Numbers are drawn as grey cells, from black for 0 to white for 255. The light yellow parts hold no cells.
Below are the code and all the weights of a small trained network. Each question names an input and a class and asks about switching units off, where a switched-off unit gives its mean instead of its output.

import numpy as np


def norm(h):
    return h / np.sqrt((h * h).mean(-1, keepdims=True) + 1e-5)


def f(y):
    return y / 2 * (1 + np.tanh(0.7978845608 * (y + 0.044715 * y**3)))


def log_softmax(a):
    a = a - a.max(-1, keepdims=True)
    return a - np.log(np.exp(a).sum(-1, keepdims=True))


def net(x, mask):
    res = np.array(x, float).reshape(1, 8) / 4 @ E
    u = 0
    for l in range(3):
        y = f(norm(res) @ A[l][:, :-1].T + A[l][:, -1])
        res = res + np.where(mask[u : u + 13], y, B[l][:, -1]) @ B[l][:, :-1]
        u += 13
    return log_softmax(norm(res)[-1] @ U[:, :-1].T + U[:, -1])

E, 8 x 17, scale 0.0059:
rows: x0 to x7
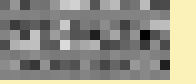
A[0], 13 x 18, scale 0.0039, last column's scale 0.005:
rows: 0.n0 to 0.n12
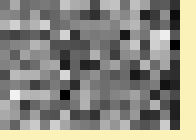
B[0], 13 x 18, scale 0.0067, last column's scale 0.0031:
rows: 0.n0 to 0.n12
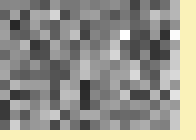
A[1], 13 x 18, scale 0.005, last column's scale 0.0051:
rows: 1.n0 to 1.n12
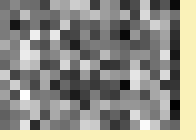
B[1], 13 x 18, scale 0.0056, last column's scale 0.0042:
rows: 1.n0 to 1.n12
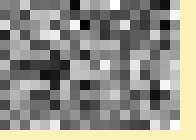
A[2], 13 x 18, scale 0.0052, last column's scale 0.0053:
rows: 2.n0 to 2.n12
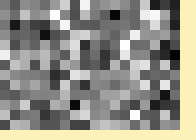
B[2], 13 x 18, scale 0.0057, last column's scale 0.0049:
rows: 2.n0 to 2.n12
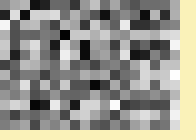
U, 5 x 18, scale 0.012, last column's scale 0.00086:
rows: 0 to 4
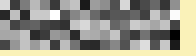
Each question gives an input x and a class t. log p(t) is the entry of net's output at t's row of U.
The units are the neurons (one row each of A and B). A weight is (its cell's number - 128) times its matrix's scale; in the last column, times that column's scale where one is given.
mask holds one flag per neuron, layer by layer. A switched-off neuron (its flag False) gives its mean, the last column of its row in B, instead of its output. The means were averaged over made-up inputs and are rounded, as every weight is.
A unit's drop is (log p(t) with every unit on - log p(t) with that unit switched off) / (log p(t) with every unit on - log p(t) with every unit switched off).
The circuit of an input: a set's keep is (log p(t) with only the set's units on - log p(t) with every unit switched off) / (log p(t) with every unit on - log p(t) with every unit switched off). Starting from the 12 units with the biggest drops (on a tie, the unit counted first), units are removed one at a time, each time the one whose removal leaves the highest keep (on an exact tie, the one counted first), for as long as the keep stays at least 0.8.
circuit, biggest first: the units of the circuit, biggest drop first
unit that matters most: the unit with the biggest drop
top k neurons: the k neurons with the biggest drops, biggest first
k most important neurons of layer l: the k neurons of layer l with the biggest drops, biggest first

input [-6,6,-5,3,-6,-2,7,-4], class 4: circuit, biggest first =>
[1.n8]
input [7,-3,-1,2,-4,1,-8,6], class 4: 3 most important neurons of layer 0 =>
[0.n12, 0.n5, 0.n4]
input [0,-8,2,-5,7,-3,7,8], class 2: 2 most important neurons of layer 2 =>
[2.n3, 2.n11]
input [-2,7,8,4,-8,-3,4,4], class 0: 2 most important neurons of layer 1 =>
[1.n2, 1.n6]
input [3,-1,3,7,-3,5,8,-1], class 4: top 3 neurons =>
[1.n8, 0.n10, 0.n8]
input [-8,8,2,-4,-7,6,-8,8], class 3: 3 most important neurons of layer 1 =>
[1.n9, 1.n4, 1.n6]
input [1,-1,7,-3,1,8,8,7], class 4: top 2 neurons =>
[1.n8, 0.n10]
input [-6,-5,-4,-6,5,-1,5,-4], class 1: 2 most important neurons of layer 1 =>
[1.n12, 1.n0]
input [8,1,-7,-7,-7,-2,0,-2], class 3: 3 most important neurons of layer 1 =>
[1.n0, 1.n6, 1.n2]
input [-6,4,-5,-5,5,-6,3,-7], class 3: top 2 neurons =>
[0.n3, 1.n9]
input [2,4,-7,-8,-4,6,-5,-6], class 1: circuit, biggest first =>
[1.n1, 1.n12]
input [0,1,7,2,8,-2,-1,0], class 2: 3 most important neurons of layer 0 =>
[0.n7, 0.n9, 0.n2]
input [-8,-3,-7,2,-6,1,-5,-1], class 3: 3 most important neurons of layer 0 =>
[0.n3, 0.n4, 0.n5]
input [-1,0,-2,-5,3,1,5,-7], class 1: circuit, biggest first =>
[1.n12]
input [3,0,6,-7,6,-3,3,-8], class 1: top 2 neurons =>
[1.n12, 0.n9]
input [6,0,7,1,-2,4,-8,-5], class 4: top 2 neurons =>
[0.n12, 0.n9]
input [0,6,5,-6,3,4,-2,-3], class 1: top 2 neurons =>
[1.n12, 0.n9]
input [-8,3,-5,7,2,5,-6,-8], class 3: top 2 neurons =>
[0.n4, 1.n9]
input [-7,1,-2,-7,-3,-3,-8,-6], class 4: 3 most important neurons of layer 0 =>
[0.n12, 0.n11, 0.n1]
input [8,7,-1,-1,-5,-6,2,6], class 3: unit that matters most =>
1.n0
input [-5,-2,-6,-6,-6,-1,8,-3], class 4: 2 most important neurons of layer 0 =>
[0.n3, 0.n7]
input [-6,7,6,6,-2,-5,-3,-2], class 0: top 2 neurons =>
[0.n3, 1.n12]
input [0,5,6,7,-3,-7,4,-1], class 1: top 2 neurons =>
[0.n11, 0.n1]
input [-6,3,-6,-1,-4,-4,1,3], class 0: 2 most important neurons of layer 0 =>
[0.n9, 0.n2]
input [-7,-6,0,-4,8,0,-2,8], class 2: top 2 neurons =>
[1.n6, 0.n7]
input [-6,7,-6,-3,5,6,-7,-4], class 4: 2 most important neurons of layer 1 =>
[1.n10, 1.n5]
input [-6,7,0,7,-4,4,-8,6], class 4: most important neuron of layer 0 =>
[0.n12]
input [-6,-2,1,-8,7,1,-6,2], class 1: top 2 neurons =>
[1.n12, 1.n1]
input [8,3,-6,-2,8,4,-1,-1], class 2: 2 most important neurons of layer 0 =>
[0.n7, 0.n5]
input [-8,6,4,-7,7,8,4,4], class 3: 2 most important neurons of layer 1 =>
[1.n9, 1.n4]
